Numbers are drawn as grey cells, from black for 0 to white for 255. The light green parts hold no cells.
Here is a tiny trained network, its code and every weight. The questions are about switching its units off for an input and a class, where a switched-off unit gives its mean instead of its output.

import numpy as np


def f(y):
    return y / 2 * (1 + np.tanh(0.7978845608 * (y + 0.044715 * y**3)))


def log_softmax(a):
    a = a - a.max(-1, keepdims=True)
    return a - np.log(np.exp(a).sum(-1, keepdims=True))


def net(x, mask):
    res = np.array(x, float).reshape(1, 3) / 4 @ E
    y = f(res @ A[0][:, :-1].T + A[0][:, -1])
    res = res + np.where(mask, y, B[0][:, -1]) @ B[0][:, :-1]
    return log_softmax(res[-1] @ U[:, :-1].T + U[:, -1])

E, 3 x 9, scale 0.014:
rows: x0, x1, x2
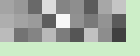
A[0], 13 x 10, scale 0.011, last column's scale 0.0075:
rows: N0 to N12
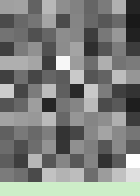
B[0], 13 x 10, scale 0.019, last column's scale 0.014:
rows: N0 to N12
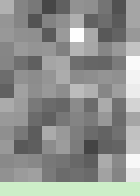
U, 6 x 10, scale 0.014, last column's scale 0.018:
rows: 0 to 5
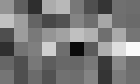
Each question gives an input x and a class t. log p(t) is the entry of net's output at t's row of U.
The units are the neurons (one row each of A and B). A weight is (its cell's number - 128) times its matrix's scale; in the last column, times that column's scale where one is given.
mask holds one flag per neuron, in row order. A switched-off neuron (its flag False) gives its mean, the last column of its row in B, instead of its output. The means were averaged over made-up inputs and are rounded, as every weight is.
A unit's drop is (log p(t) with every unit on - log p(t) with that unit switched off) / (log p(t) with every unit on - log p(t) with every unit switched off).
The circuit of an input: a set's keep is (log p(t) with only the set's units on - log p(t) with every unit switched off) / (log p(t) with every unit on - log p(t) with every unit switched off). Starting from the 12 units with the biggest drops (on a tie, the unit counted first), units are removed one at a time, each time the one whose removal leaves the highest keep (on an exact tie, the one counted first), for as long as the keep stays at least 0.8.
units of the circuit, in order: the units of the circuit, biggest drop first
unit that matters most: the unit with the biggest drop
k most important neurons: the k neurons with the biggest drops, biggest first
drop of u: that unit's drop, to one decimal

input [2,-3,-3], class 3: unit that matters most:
N6
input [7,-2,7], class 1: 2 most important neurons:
[N0; N8]
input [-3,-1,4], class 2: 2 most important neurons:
[N6; N12]
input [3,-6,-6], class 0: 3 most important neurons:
[N10; N6; N9]
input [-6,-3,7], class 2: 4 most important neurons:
[N6; N12; N0; N8]
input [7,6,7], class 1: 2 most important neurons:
[N0; N12]
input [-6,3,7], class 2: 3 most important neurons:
[N6; N12; N0]
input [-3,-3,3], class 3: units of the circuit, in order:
[N2; N0]
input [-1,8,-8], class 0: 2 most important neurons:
[N4; N6]
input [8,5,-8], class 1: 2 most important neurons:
[N12; N0]
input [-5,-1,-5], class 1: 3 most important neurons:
[N7; N6; N11]
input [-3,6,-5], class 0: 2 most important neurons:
[N4; N6]
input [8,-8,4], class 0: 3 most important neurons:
[N9; N10; N7]
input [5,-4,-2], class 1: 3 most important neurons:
[N4; N12; N0]
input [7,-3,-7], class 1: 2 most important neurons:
[N12; N0]
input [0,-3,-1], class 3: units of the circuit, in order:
[N2]
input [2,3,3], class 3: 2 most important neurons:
[N10; N2]
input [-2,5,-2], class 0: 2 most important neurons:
[N4; N12]
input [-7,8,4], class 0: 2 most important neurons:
[N4; N12]
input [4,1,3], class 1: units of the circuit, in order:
[N4]
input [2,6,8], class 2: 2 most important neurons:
[N6; N10]
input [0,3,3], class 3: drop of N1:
0.3
